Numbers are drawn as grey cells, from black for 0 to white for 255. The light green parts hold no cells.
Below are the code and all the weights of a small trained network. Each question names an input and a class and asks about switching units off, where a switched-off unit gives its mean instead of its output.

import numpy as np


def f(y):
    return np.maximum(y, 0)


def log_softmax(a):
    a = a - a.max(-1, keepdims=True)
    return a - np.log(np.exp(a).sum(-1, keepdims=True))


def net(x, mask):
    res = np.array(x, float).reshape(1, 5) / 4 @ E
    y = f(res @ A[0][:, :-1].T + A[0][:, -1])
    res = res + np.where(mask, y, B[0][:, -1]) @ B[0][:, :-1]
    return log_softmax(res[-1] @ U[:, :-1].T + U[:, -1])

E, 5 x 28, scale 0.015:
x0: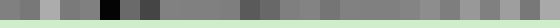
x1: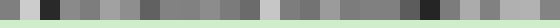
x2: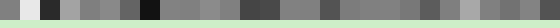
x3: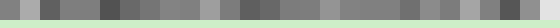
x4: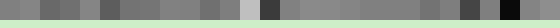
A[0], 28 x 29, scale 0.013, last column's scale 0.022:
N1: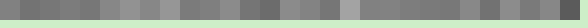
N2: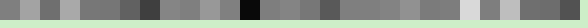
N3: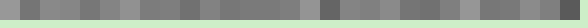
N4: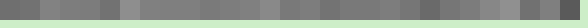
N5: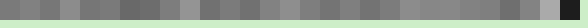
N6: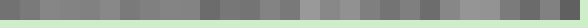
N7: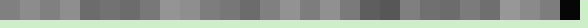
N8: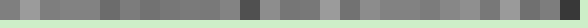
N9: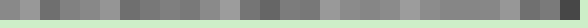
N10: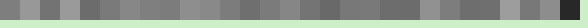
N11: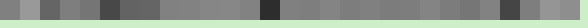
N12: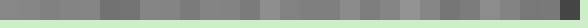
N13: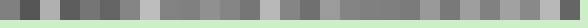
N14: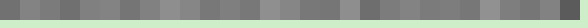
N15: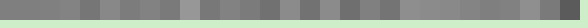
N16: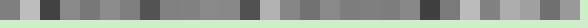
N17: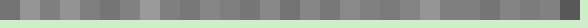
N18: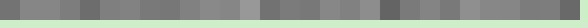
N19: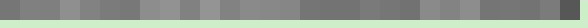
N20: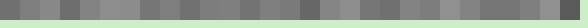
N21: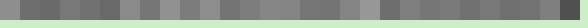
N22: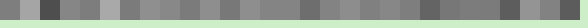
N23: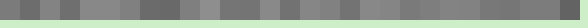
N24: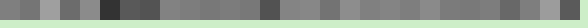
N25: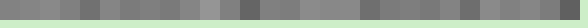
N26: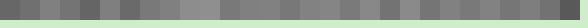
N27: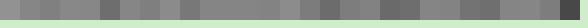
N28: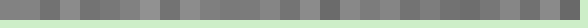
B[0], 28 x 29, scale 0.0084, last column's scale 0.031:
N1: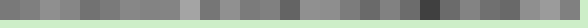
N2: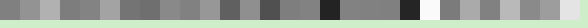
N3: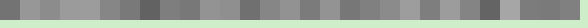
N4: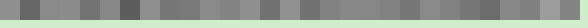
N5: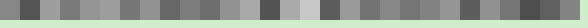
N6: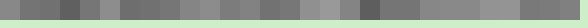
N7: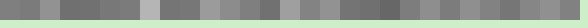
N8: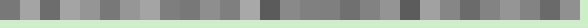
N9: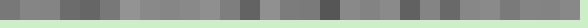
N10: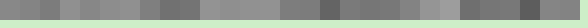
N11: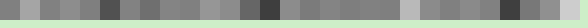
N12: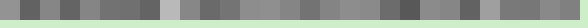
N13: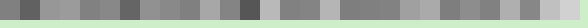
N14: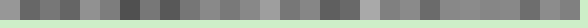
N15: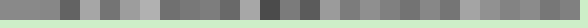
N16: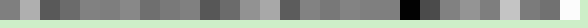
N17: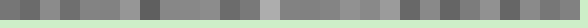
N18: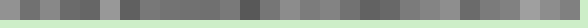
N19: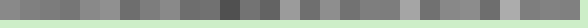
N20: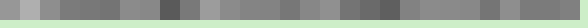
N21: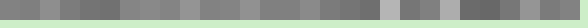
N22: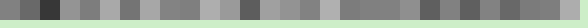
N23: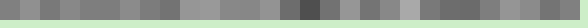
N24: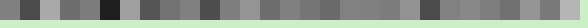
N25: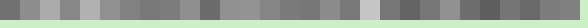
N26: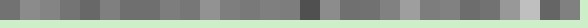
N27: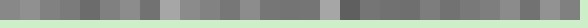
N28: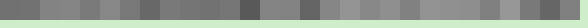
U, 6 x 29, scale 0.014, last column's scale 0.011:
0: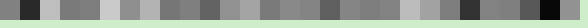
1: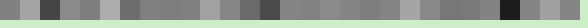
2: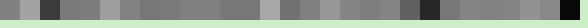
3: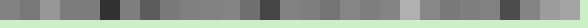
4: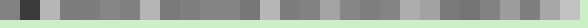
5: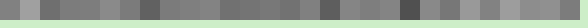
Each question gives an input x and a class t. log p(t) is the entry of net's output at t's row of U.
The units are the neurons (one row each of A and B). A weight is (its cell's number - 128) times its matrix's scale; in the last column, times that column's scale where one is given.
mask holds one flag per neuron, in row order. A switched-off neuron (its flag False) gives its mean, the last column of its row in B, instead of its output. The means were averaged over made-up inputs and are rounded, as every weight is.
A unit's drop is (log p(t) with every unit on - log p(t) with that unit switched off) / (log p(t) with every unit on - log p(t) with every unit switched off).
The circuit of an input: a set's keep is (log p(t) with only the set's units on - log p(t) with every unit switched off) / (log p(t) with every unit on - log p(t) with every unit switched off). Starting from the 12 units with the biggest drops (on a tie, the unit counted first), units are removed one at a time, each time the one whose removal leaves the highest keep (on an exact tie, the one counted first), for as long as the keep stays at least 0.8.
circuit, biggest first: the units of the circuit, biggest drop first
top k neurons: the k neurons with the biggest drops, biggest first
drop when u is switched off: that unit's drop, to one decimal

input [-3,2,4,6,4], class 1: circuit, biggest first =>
[N11]
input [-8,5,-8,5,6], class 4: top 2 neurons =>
[N16 N11]
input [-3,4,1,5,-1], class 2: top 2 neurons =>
[N22 N16]
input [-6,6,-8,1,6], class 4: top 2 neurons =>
[N16 N11]
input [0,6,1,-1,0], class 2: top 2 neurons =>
[N16 N22]
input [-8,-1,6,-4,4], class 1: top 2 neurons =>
[N16 N24]
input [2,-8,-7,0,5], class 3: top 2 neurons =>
[N24 N11]
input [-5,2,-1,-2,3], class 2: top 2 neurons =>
[N11 N2]
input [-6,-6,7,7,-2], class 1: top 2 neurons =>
[N11 N16]
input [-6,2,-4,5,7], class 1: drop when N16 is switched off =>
0.1
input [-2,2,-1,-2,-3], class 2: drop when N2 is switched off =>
1.1
